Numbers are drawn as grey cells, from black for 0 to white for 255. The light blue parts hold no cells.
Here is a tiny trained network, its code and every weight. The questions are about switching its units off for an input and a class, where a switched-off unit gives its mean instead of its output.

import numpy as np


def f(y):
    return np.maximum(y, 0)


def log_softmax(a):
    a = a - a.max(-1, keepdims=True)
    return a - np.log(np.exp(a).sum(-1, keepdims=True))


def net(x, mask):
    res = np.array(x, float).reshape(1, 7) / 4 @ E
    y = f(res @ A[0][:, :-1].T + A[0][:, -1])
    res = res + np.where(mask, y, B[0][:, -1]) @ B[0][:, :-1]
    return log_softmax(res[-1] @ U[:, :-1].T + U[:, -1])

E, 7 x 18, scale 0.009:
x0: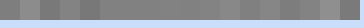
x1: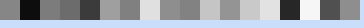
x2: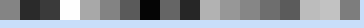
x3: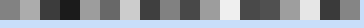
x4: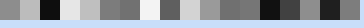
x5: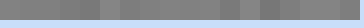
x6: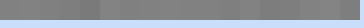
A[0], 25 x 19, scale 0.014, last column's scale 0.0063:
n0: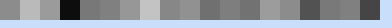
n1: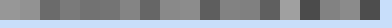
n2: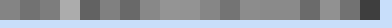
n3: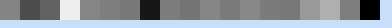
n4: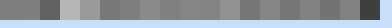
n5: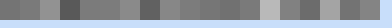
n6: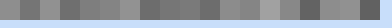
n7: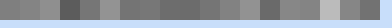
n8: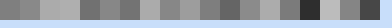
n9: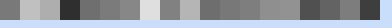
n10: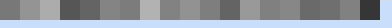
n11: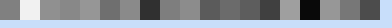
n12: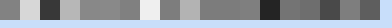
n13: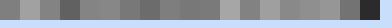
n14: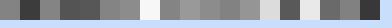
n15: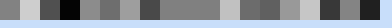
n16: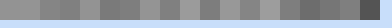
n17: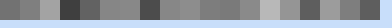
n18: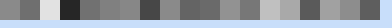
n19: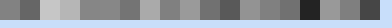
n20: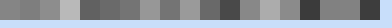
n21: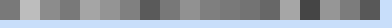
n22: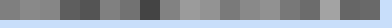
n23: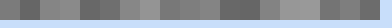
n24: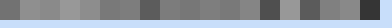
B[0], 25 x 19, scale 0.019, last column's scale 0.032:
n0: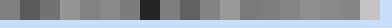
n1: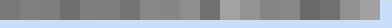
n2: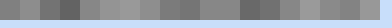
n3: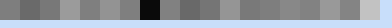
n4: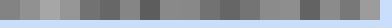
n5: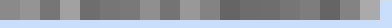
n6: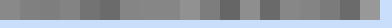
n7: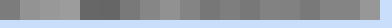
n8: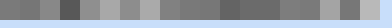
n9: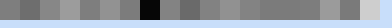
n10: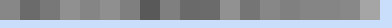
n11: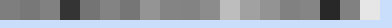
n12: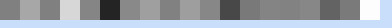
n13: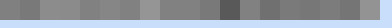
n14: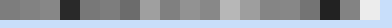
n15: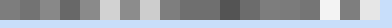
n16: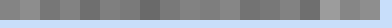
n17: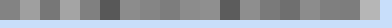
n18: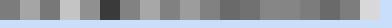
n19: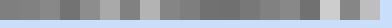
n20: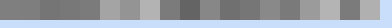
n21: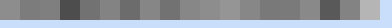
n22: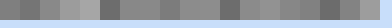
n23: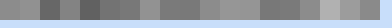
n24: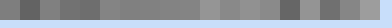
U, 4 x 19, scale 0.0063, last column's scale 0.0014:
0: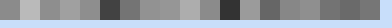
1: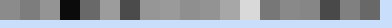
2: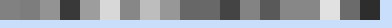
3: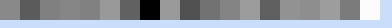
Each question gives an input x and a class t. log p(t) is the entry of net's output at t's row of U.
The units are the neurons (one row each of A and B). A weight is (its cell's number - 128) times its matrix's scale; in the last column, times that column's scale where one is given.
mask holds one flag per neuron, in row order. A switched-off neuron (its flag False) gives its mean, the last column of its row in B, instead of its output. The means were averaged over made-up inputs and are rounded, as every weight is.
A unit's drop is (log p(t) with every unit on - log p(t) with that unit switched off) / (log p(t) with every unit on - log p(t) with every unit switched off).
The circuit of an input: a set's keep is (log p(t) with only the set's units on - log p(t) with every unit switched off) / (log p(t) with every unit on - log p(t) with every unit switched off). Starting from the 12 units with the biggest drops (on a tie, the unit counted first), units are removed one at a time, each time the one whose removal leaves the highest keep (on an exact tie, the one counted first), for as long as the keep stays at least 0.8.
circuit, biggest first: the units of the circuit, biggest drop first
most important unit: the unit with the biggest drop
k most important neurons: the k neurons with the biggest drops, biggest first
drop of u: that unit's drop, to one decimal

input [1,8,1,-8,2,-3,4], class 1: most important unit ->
n14
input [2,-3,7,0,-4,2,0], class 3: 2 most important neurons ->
[n3, n12]
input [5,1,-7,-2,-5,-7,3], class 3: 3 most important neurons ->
[n9, n0, n12]
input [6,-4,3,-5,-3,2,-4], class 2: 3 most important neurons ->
[n14, n12, n19]
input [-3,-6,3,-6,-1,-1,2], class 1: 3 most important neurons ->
[n11, n15, n21]
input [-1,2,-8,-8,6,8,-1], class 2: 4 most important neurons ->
[n19, n8, n20, n3]
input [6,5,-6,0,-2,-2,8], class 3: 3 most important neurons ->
[n9, n0, n11]
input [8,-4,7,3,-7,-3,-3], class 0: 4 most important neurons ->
[n18, n9, n0, n17]
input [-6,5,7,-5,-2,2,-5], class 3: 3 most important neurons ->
[n3, n15, n11]
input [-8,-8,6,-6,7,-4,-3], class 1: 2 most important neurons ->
[n11, n18]
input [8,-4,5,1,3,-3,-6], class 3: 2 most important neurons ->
[n14, n3]
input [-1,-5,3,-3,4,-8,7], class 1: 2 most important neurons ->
[n11, n18]
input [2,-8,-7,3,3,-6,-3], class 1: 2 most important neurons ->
[n11, n21]
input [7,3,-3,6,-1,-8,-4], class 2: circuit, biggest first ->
[n15]
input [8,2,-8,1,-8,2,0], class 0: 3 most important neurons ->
[n18, n17, n3]
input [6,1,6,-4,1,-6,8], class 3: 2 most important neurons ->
[n3, n15]
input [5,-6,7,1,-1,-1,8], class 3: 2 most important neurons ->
[n3, n14]
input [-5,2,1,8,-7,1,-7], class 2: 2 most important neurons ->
[n15, n12]
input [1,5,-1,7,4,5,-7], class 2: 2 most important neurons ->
[n15, n11]
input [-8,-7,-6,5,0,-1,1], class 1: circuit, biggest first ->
[n11]
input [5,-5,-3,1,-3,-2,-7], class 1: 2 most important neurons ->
[n11, n12]
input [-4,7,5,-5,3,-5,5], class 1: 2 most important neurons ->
[n14, n15]
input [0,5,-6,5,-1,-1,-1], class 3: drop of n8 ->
0.1
